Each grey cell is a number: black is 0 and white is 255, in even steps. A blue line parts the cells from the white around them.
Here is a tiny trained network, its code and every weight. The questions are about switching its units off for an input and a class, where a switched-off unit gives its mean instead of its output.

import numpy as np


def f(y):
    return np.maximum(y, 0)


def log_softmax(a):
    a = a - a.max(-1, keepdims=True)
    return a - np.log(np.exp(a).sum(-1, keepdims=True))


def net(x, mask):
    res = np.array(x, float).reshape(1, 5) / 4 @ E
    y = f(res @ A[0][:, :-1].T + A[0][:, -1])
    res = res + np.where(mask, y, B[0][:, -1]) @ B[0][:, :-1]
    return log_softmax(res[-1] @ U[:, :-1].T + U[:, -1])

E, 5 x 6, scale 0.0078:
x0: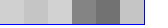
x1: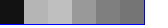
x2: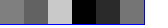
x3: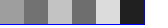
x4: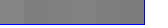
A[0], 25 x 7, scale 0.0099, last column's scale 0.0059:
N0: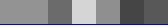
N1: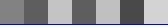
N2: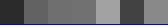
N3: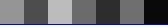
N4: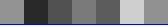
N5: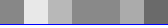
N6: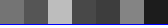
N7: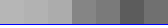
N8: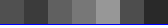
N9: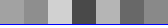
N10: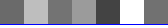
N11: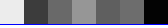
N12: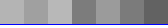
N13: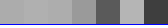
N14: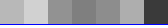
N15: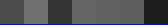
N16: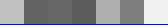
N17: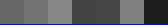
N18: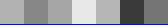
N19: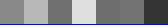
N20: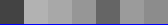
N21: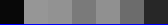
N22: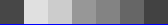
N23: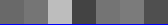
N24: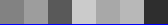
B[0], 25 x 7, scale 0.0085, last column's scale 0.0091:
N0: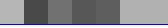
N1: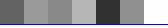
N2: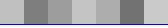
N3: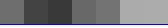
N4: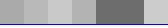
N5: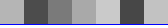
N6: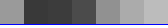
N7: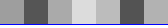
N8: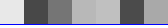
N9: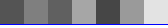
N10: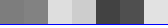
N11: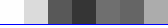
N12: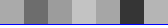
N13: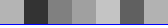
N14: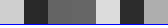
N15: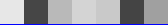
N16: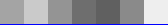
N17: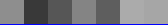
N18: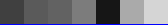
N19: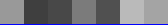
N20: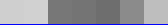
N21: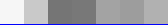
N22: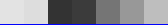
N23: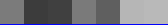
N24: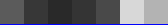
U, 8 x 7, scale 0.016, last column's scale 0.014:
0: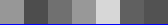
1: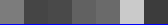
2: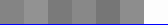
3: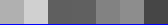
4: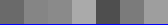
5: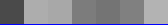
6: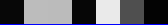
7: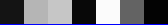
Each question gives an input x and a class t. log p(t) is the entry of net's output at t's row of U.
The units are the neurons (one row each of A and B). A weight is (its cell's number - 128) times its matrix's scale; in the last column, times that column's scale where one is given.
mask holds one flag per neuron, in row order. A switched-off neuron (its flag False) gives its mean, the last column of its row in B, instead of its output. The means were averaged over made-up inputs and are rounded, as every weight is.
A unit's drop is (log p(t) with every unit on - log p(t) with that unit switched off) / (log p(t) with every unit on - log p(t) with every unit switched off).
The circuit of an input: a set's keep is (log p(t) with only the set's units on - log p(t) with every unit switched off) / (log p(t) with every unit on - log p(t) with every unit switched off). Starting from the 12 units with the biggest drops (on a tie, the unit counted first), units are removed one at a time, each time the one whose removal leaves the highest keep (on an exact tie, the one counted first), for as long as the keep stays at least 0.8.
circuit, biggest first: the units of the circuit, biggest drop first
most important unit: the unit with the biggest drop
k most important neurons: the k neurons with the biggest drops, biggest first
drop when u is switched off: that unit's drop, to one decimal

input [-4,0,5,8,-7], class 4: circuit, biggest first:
(N1)
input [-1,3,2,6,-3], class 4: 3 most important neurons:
(N1, N9, N11)
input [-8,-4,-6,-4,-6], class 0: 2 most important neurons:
(N15, N8)
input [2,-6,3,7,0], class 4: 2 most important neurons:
(N1, N9)
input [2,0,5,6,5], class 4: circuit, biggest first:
(N1, N9)
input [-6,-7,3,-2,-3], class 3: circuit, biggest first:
(N11, N4)
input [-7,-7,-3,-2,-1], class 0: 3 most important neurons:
(N15, N8, N22)
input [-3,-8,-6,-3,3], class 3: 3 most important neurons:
(N11, N4, N16)
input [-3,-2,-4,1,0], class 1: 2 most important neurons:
(N10, N0)
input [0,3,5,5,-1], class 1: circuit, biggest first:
(N23, N10)
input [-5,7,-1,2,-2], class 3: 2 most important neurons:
(N21, N22)
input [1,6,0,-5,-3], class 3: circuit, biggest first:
(N20, N22)
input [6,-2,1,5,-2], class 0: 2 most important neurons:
(N14, N7)
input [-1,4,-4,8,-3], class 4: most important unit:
N18
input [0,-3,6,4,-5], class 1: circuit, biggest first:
(N6, N23)
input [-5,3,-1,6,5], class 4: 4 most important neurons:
(N1, N18, N14, N5)
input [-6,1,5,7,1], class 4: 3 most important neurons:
(N1, N9, N14)
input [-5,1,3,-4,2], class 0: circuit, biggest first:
(N15, N1)
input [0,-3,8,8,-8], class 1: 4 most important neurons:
(N6, N23, N3, N10)
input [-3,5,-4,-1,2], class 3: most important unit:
N21
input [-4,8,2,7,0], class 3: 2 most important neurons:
(N22, N21)
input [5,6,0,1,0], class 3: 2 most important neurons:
(N22, N20)
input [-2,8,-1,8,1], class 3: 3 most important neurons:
(N22, N21, N10)
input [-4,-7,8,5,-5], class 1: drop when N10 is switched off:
0.1
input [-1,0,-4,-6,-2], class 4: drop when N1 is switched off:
-0.2
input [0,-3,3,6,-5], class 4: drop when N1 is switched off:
0.2
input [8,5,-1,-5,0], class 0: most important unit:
N5
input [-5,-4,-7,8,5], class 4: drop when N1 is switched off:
0.2
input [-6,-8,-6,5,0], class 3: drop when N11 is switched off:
0.4
